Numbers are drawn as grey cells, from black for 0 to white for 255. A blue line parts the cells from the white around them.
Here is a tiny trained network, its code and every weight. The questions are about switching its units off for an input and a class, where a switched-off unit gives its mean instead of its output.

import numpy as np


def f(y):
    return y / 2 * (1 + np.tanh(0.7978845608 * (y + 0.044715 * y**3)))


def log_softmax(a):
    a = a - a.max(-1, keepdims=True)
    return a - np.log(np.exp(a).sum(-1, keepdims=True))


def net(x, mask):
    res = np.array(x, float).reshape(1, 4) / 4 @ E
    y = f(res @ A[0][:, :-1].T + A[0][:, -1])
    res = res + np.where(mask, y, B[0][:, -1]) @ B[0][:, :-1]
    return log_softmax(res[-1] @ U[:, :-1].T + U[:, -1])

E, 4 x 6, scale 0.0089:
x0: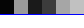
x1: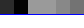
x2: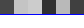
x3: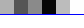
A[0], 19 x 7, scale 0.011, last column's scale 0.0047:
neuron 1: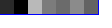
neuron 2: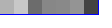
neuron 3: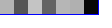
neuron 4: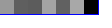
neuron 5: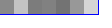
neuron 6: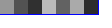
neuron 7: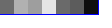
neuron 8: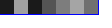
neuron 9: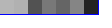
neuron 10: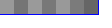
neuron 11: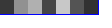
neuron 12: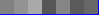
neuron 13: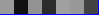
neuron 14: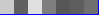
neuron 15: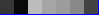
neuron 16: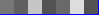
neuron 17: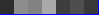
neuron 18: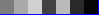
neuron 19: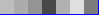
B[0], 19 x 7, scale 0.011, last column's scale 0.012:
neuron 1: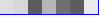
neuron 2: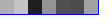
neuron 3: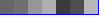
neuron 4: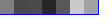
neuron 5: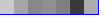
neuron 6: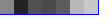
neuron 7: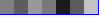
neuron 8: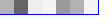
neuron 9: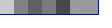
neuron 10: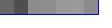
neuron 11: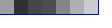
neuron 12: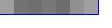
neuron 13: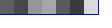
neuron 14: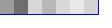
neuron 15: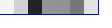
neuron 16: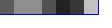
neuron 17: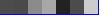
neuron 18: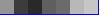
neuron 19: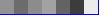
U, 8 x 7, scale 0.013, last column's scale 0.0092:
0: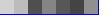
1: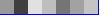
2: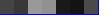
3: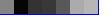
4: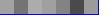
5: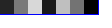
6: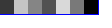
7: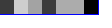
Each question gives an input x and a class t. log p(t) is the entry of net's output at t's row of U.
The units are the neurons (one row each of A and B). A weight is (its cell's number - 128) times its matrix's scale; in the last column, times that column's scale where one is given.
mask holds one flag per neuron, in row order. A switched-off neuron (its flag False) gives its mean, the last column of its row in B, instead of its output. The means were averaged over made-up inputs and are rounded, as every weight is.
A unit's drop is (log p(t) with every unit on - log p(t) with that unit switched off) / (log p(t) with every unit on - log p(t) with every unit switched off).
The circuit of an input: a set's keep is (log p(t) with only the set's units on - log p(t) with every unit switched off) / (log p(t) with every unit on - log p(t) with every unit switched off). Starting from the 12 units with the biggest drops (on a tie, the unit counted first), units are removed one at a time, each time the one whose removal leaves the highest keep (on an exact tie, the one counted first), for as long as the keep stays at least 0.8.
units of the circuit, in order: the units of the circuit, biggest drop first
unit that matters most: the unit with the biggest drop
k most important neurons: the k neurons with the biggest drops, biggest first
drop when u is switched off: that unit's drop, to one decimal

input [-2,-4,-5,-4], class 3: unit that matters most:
neuron 1
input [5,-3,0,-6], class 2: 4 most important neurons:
[neuron 14; neuron 17; neuron 15; neuron 7]
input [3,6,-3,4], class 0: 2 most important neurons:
[neuron 15; neuron 1]
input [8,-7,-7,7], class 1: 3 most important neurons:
[neuron 8; neuron 15; neuron 1]
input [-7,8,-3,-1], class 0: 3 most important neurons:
[neuron 15; neuron 1; neuron 8]
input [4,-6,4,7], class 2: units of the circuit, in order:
[neuron 15; neuron 19]
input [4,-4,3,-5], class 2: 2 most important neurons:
[neuron 15; neuron 14]
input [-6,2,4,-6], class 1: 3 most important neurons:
[neuron 14; neuron 16; neuron 13]
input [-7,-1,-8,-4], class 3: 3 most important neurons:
[neuron 6; neuron 8; neuron 4]
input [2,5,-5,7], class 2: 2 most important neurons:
[neuron 13; neuron 16]
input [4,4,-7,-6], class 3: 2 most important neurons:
[neuron 6; neuron 4]
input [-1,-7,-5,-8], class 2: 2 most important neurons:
[neuron 7; neuron 15]
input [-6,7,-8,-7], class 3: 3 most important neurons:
[neuron 6; neuron 4; neuron 8]
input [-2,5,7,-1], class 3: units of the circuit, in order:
[neuron 18]
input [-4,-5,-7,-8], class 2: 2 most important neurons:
[neuron 7; neuron 17]
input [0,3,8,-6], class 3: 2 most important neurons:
[neuron 18; neuron 11]
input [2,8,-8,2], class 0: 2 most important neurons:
[neuron 1; neuron 15]
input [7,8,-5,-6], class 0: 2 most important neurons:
[neuron 15; neuron 1]
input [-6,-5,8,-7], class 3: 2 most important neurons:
[neuron 18; neuron 8]
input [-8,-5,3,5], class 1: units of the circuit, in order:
[neuron 14]
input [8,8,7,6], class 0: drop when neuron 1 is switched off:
1.0
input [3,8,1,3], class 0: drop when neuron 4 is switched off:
0.0
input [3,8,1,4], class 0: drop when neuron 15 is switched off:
0.1
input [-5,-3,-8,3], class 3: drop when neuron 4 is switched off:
0.1
